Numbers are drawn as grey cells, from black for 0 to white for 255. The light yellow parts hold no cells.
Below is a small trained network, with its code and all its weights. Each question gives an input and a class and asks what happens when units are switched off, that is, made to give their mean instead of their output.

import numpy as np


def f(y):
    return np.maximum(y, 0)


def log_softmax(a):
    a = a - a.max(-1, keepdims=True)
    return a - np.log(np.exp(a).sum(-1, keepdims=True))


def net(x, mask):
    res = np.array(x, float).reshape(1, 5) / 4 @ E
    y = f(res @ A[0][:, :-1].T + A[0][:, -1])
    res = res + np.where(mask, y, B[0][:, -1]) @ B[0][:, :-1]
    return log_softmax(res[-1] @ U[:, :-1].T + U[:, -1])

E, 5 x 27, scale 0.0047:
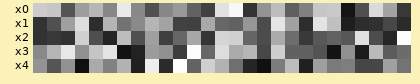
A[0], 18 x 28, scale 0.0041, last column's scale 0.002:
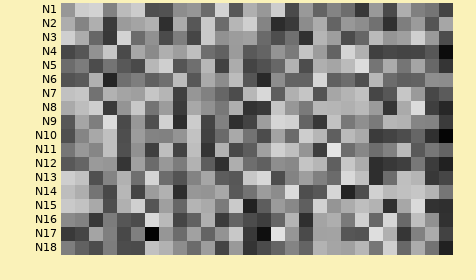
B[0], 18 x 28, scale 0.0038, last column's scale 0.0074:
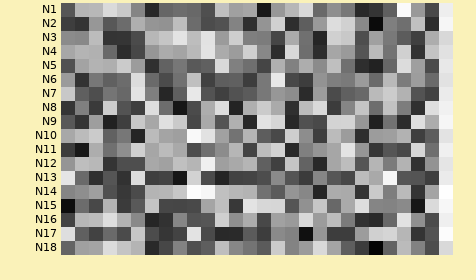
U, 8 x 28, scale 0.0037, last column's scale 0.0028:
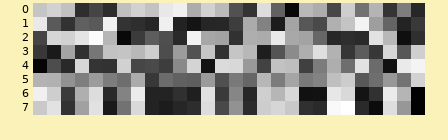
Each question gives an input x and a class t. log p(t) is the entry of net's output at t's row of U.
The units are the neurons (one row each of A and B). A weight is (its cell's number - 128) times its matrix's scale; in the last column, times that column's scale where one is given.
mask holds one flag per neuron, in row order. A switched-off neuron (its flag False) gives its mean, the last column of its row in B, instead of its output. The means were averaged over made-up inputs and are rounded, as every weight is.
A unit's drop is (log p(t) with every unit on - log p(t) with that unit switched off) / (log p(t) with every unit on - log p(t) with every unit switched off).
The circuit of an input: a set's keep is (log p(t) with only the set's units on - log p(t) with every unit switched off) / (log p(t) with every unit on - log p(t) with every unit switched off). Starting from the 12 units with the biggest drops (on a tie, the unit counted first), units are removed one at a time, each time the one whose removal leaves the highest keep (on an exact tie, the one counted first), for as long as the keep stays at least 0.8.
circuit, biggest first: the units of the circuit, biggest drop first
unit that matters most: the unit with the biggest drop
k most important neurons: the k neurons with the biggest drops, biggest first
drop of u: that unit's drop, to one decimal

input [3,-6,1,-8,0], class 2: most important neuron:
(N16)
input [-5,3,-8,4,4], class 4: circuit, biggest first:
(N15 N8)
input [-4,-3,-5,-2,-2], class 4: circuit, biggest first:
(N8 N15)
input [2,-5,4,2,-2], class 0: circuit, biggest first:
(N14 N8)
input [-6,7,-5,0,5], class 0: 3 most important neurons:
(N12 N10 N4)
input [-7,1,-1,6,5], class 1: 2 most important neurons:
(N17 N6)
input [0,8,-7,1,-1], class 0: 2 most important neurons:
(N12 N10)
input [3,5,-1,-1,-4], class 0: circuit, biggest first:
(N4 N12)
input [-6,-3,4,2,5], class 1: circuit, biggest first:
(N6 N17)
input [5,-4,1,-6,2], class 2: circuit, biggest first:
(N16 N5)
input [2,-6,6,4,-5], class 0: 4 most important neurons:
(N14 N8 N15 N2)
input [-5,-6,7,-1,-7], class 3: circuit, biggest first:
(N9 N11)
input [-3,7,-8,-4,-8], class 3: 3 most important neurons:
(N9 N11 N14)
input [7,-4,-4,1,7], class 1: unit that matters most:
N13
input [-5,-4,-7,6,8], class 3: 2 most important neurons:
(N2 N3)
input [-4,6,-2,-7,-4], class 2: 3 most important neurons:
(N18 N5 N16)
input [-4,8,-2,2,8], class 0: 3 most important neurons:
(N10 N12 N4)
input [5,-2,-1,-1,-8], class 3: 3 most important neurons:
(N9 N11 N17)
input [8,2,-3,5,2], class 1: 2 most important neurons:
(N13 N7)
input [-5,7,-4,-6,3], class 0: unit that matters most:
N12
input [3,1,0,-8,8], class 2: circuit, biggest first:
(N16 N5)
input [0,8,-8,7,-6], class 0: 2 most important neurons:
(N10 N12)
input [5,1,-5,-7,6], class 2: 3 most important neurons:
(N5 N16 N18)
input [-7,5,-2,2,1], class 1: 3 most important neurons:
(N17 N6 N14)
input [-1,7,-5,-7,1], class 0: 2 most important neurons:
(N12 N4)
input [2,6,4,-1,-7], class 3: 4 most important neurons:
(N9 N11 N14 N3)
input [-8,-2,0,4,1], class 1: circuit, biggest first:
(N17)
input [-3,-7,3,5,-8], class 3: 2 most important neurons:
(N11 N9)
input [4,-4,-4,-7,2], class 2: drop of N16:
0.4
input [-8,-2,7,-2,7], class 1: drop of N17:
0.2
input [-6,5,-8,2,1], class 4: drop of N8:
0.6
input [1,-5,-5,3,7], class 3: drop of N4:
0.2
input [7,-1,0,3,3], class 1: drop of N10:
0.0
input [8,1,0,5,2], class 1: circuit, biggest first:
(N13)
